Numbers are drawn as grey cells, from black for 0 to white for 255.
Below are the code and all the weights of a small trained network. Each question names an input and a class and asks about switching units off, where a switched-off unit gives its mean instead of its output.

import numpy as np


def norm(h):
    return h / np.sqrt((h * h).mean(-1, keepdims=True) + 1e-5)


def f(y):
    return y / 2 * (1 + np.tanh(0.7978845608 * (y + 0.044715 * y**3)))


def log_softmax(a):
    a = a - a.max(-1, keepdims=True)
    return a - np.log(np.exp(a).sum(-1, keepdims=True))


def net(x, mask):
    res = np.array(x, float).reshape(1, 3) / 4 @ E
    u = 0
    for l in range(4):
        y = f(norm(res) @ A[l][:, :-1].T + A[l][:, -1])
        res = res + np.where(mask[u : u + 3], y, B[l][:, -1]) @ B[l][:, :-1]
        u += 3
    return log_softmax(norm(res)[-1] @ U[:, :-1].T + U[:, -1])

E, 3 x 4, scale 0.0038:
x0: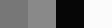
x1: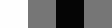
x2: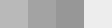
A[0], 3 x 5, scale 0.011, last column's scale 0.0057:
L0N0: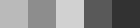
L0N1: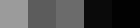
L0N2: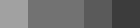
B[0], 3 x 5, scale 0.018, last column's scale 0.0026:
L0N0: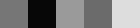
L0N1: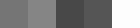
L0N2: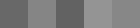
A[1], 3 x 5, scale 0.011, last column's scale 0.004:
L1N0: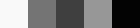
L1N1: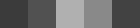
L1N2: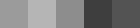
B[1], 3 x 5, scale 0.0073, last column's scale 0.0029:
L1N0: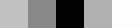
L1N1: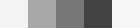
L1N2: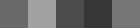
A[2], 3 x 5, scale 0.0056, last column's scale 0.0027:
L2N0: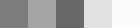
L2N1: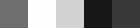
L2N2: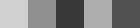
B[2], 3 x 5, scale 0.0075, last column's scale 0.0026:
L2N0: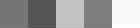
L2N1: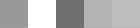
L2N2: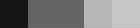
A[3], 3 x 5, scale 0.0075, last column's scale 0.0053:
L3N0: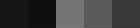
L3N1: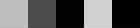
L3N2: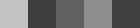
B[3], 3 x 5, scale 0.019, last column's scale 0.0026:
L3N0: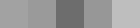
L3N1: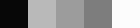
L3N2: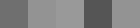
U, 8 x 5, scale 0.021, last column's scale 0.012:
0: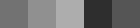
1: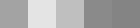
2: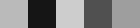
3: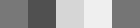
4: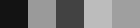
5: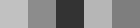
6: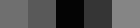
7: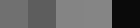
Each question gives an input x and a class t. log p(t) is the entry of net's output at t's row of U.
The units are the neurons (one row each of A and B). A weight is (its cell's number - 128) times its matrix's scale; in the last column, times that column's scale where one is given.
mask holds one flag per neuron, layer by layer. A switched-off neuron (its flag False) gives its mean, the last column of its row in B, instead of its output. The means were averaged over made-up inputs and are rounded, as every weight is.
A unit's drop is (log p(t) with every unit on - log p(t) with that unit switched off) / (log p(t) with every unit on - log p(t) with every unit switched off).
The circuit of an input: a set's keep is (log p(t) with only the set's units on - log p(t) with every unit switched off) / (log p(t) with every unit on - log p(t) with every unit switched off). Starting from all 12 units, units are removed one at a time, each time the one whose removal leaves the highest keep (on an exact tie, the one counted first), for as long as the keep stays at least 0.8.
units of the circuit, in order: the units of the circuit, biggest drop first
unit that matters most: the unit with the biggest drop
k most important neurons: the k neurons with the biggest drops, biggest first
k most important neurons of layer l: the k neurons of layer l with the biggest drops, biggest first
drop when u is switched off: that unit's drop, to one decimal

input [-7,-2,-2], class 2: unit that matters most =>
L0N0
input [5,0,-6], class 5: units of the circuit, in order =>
L1N0; L3N0; L0N1
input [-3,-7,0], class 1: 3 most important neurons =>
L2N1; L1N1; L2N0
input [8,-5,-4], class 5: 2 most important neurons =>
L0N0; L3N0
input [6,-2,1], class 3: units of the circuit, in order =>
L2N0; L0N1; L1N0
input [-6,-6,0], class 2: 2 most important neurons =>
L0N0; L3N1
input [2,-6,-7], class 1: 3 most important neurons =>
L0N0; L2N1; L0N1
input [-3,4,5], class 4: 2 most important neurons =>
L3N1; L1N0
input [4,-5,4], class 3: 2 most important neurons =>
L0N0; L3N1
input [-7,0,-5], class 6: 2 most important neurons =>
L0N1; L2N0
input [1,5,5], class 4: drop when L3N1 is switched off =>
0.2
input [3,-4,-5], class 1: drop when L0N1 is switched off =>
0.3
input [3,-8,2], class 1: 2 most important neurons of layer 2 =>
L2N1; L2N2
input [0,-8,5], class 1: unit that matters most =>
L1N1
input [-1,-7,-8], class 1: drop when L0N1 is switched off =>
0.1
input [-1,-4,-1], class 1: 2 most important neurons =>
L2N1; L0N0
